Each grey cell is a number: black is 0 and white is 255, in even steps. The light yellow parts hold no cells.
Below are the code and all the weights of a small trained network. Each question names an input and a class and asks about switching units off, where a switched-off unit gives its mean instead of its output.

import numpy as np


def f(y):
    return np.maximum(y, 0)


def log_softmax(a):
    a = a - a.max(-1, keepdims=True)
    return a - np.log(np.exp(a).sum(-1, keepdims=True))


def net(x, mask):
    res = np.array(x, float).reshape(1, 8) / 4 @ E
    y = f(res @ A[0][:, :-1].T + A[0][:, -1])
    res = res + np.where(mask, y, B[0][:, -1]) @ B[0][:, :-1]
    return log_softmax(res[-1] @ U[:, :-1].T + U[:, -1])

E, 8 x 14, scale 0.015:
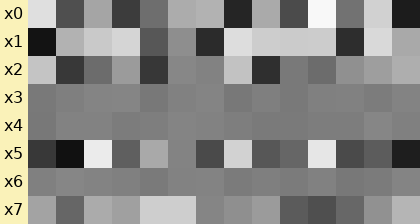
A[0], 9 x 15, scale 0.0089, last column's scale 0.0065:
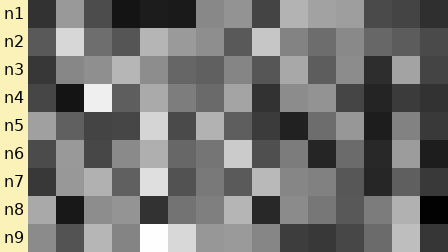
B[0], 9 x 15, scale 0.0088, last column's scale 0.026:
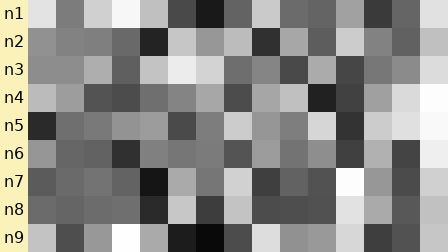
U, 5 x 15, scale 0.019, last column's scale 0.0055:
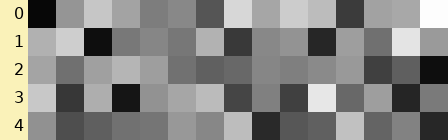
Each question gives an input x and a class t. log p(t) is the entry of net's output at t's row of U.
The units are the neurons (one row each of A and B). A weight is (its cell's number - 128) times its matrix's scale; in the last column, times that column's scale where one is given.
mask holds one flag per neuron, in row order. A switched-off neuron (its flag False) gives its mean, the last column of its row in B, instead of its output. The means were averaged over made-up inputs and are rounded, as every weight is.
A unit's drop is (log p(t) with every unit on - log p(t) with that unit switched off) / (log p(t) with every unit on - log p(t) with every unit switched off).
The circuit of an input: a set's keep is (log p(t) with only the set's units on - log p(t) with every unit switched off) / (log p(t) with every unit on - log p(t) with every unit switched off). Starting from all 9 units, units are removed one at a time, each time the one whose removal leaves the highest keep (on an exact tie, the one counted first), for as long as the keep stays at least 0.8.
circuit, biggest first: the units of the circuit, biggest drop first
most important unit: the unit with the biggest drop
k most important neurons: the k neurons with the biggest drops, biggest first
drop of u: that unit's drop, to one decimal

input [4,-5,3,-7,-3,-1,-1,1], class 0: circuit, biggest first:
(n5, n6)
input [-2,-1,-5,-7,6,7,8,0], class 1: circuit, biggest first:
(n4)
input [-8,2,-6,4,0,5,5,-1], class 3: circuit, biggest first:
(n3, n6)
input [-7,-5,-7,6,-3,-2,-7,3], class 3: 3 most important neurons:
(n6, n3, n8)
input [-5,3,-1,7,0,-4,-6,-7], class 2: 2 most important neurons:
(n1, n4)
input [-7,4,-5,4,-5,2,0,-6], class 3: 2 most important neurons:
(n3, n6)
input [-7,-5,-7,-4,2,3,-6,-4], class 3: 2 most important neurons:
(n6, n3)
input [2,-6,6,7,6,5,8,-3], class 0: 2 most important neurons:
(n5, n7)
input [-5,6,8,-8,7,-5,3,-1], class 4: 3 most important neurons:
(n5, n8, n4)
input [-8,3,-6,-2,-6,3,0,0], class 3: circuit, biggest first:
(n3, n6)
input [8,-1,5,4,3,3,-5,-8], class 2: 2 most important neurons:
(n1, n6)
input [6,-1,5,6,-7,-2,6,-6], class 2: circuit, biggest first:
(n6, n1)
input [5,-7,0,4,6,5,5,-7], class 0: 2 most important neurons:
(n5, n9)
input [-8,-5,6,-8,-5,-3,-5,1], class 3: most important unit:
n6
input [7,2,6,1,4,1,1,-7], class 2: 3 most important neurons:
(n1, n6, n3)
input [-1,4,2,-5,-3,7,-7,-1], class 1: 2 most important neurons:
(n4, n5)
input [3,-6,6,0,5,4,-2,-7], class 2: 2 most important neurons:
(n1, n7)
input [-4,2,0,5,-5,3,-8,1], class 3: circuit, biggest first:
(n5, n3)
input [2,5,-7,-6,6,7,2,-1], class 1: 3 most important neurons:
(n4, n5, n8)
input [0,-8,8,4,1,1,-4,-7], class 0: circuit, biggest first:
(n5)
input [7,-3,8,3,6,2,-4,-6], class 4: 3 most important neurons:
(n8, n6, n3)
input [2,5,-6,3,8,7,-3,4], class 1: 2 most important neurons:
(n4, n5)
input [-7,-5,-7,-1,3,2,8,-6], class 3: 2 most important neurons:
(n6, n3)
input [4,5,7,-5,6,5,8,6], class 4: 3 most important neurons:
(n8, n5, n1)
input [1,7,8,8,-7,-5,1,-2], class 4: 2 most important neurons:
(n5, n8)
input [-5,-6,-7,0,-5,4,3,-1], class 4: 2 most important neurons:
(n7, n2)
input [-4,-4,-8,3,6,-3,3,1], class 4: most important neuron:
(n2)
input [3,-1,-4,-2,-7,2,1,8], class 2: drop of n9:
0.6
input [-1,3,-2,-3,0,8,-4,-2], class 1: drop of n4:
0.7
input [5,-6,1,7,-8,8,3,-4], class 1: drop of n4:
0.8
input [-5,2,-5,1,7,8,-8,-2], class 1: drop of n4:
0.9
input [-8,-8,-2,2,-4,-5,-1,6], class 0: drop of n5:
0.9
